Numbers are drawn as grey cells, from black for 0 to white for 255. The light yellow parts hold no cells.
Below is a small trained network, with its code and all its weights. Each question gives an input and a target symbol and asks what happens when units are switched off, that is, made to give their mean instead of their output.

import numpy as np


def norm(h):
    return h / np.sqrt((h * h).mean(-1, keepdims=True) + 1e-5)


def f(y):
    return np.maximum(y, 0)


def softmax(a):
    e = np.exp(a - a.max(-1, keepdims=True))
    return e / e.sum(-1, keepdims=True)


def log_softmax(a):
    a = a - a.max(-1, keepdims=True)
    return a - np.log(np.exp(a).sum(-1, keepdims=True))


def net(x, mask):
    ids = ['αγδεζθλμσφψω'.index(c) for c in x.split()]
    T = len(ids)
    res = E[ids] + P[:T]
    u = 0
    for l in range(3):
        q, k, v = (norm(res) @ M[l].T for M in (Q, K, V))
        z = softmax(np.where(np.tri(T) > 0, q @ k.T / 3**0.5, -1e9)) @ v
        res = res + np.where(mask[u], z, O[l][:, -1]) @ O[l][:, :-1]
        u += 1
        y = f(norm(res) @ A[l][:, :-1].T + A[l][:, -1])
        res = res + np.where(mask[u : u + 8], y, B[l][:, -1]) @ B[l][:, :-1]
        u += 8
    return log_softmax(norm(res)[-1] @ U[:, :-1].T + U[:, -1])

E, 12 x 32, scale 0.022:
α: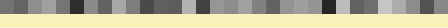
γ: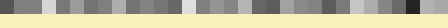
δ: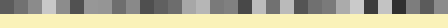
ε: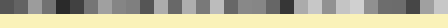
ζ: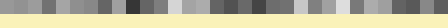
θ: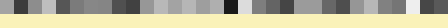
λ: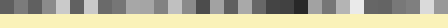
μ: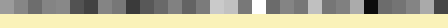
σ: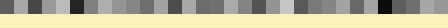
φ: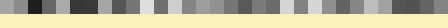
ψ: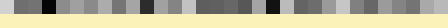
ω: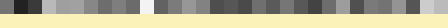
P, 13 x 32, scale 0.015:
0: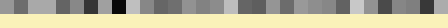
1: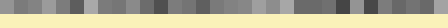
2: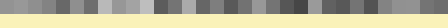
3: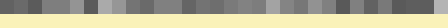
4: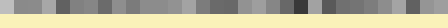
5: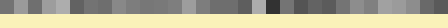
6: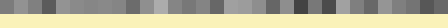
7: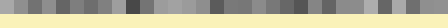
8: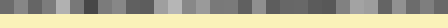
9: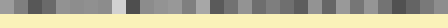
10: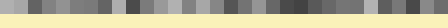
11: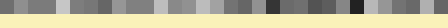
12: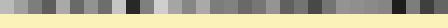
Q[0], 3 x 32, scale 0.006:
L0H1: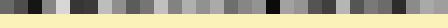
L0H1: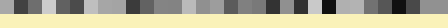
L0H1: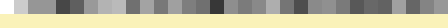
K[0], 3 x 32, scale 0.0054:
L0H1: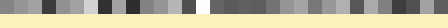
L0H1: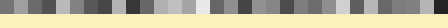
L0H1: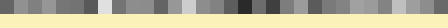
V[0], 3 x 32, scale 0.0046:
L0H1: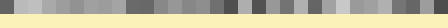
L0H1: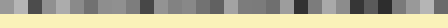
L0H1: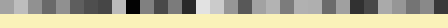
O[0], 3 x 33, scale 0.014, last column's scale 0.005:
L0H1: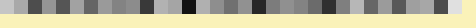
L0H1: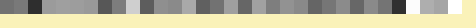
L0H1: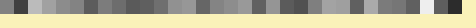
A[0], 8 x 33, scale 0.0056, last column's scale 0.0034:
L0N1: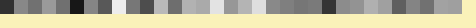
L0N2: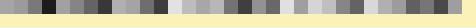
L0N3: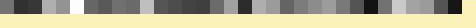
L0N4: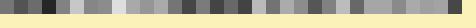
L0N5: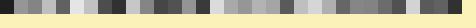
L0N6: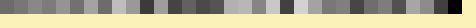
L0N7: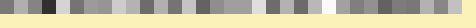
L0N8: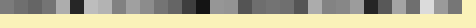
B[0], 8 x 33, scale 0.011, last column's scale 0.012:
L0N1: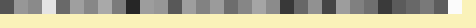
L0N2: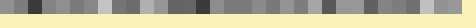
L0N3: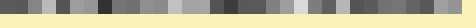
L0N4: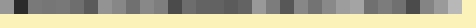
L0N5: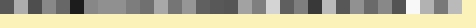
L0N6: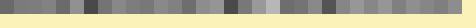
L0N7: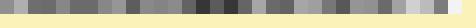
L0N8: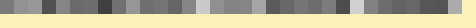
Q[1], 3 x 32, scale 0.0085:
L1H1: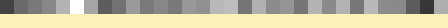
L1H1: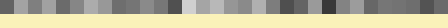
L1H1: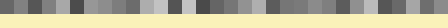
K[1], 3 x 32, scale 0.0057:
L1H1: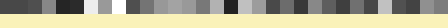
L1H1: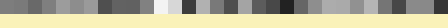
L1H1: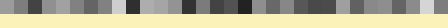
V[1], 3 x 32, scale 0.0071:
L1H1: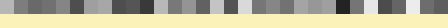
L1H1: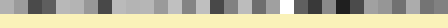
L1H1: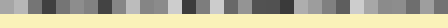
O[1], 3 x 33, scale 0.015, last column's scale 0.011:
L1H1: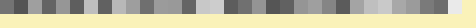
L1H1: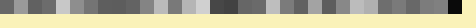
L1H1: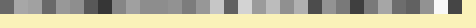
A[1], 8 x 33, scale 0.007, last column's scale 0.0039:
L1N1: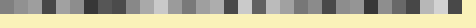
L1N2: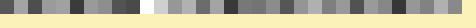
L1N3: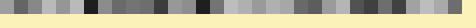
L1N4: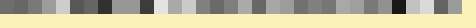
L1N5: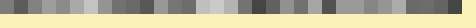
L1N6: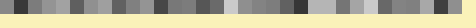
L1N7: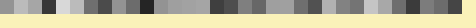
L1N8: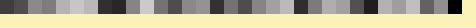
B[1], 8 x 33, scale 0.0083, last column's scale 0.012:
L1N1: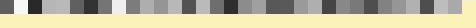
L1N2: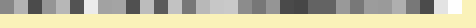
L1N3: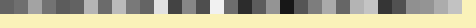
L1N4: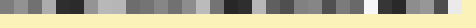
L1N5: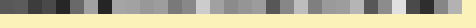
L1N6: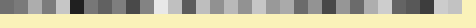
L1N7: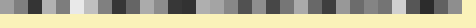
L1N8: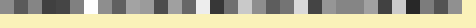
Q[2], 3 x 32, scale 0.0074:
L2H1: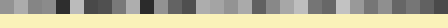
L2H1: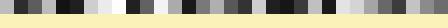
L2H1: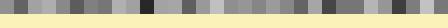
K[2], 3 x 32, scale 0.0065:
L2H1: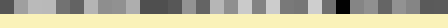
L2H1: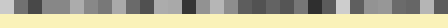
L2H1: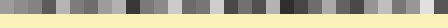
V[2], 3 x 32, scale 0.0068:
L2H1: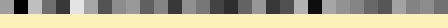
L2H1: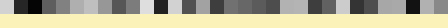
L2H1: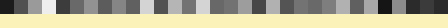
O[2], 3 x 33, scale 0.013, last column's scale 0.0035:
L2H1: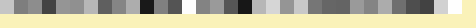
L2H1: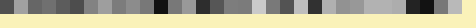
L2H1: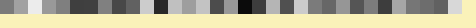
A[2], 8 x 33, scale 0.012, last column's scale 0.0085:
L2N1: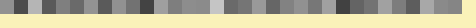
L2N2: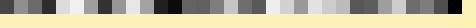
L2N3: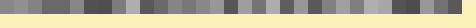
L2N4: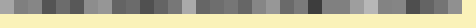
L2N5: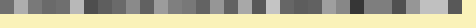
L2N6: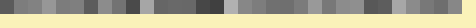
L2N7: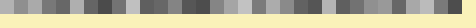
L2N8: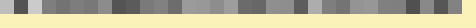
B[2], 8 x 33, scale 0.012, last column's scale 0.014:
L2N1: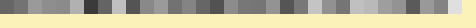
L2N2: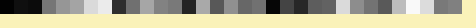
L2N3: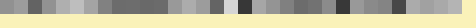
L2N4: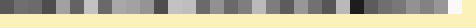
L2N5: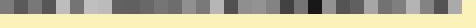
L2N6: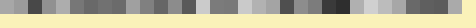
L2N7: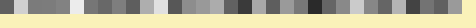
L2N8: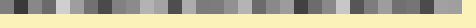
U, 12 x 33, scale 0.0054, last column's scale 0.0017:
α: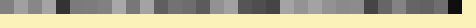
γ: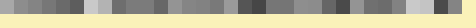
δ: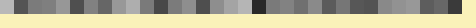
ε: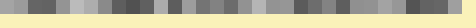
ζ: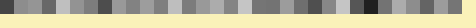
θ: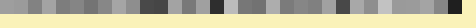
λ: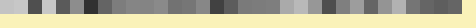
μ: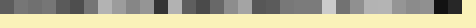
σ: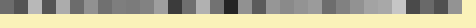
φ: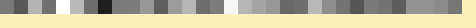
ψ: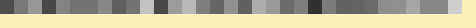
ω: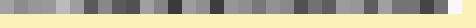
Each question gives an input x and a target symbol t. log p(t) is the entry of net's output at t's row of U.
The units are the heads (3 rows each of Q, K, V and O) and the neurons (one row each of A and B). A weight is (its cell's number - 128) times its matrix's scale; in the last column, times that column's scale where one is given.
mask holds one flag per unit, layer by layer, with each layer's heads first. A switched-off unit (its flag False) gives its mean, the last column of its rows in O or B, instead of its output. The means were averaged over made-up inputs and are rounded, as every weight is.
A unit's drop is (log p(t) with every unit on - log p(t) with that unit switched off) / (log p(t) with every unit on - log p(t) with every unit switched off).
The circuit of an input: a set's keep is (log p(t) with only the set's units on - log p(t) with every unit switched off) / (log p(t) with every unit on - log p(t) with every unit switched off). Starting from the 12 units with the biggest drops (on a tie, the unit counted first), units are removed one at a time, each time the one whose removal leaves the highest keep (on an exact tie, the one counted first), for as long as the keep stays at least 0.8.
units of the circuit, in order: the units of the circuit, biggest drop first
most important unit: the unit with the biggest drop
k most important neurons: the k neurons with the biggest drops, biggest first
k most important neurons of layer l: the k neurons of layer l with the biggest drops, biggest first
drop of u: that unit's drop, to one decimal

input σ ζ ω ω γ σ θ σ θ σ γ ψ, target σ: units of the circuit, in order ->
(L1H1; L0H1; L0N5; L2N8)
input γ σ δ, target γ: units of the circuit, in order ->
(L2H1; L1H1)
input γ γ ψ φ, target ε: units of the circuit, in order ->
(L2H1)
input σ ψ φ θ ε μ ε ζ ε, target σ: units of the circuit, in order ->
(L0H1; L1H1; L2N8; L0N5)
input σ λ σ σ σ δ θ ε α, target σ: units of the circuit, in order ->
(L1H1; L0H1)
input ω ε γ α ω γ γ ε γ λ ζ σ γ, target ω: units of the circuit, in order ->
(L1H1; L0H1; L2N8; L0N7)
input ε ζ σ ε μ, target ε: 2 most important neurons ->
(L2N7; L0N1)
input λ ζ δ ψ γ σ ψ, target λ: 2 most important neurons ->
(L1N1; L1N7)
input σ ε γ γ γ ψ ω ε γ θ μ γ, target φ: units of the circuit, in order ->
(L0H1; L2H1)
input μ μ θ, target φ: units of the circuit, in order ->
(L0H1; L2H1; L2N8)
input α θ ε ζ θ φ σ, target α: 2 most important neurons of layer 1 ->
(L1N3; L1N2)
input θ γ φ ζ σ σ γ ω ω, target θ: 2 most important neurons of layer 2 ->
(L2N3; L2N1)
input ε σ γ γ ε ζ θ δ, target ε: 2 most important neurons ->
(L2N7; L0N1)
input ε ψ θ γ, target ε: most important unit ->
L0H1
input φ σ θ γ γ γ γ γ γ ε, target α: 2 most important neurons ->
(L0N1; L0N7)
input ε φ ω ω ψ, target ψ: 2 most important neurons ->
(L0N3; L2N4)
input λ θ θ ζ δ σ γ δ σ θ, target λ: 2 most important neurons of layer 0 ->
(L0N5; L0N1)
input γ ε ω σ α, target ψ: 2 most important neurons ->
(L0N3; L2N4)
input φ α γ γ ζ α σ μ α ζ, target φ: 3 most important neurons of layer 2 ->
(L2N8; L2N3; L2N4)
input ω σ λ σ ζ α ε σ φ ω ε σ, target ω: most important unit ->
L1H1
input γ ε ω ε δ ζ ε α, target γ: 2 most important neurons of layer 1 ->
(L1N3; L1N1)
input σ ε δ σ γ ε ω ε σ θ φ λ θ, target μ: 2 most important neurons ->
(L0N2; L1N2)
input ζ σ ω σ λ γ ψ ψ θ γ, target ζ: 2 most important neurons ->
(L1N1; L0N1)
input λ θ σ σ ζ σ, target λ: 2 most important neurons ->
(L1N1; L0N1)
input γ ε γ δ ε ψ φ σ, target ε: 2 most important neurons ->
(L0N4; L1N4)
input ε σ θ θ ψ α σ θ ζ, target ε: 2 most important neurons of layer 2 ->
(L2N7; L2N5)
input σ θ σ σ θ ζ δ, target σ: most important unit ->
L1H1
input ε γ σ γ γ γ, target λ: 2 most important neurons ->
(L2N6; L0N4)
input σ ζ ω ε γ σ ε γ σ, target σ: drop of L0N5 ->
0.2
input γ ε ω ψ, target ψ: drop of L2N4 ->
0.2
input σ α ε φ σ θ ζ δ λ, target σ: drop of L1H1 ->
1.2
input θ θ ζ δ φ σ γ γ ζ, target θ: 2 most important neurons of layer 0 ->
(L0N1; L0N3)
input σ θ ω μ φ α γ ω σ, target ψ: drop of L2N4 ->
0.2
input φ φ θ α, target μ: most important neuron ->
(L0N2)
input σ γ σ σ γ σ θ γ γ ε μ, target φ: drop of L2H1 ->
0.1
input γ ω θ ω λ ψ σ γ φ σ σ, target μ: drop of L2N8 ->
0.0
